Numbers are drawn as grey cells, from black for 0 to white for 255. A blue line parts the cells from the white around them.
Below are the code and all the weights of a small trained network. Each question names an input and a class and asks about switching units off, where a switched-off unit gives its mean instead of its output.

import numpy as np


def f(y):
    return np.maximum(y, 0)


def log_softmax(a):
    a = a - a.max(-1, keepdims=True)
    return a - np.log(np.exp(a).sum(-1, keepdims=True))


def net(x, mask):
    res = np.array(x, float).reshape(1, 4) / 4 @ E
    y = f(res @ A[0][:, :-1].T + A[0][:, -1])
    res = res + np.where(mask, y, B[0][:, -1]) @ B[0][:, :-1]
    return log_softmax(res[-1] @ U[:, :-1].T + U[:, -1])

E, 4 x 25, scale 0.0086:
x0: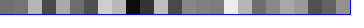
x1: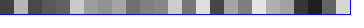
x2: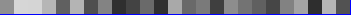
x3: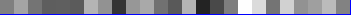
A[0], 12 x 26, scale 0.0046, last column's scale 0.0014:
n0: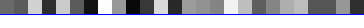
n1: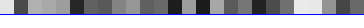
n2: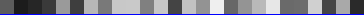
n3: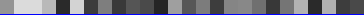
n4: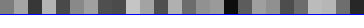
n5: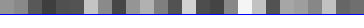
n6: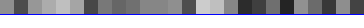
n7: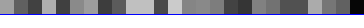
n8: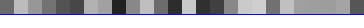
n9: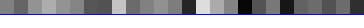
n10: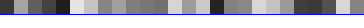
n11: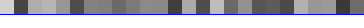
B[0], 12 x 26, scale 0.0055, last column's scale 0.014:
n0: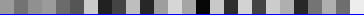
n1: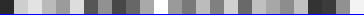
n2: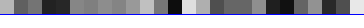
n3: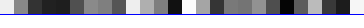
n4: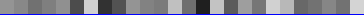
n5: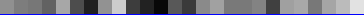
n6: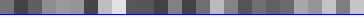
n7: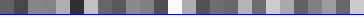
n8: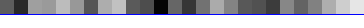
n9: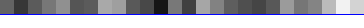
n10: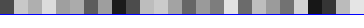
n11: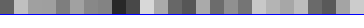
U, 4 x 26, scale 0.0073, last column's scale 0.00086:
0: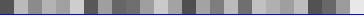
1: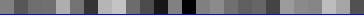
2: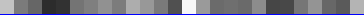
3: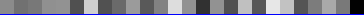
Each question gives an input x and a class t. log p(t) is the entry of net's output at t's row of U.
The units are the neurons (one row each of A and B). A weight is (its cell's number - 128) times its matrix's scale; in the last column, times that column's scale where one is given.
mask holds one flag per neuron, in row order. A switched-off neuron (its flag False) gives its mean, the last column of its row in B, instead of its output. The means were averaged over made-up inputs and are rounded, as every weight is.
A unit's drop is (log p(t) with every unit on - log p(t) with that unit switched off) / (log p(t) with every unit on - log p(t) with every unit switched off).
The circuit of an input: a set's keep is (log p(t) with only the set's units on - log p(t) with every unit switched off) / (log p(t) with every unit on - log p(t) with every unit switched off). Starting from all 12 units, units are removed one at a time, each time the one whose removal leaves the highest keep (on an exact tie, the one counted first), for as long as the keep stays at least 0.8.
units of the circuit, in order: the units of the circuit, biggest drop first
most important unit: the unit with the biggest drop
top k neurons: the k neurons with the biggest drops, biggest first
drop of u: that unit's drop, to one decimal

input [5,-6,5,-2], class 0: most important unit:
n1
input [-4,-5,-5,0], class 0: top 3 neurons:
[n1 n3 n11]
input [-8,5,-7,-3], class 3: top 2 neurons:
[n7 n4]
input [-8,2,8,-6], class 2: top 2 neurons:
[n3 n0]
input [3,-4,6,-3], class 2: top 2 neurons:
[n3 n10]
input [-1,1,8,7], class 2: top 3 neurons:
[n3 n9 n6]
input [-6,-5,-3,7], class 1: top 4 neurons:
[n5 n8 n0 n10]
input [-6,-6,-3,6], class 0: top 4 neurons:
[n1 n11 n0 n9]
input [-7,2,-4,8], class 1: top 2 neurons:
[n5 n8]
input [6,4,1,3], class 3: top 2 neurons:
[n0 n1]
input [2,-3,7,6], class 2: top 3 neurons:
[n3 n9 n6]
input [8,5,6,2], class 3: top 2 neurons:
[n0 n2]
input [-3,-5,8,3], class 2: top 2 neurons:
[n3 n10]
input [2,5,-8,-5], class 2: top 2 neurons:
[n2 n1]
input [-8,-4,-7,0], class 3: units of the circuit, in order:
[n4]
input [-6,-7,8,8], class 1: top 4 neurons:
[n8 n5 n2 n10]
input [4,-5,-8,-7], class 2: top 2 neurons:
[n2 n8]
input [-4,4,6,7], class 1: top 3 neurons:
[n8 n5 n2]
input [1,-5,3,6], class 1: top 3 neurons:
[n8 n5 n10]
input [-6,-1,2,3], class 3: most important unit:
n4
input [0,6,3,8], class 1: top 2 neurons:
[n8 n5]
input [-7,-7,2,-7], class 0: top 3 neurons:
[n1 n11 n0]
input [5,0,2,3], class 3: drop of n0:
1.1
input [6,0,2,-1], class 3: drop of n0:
0.2
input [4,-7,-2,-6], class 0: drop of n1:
1.5
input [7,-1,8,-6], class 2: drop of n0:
0.0
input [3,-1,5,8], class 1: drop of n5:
0.1
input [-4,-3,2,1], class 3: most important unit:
n10
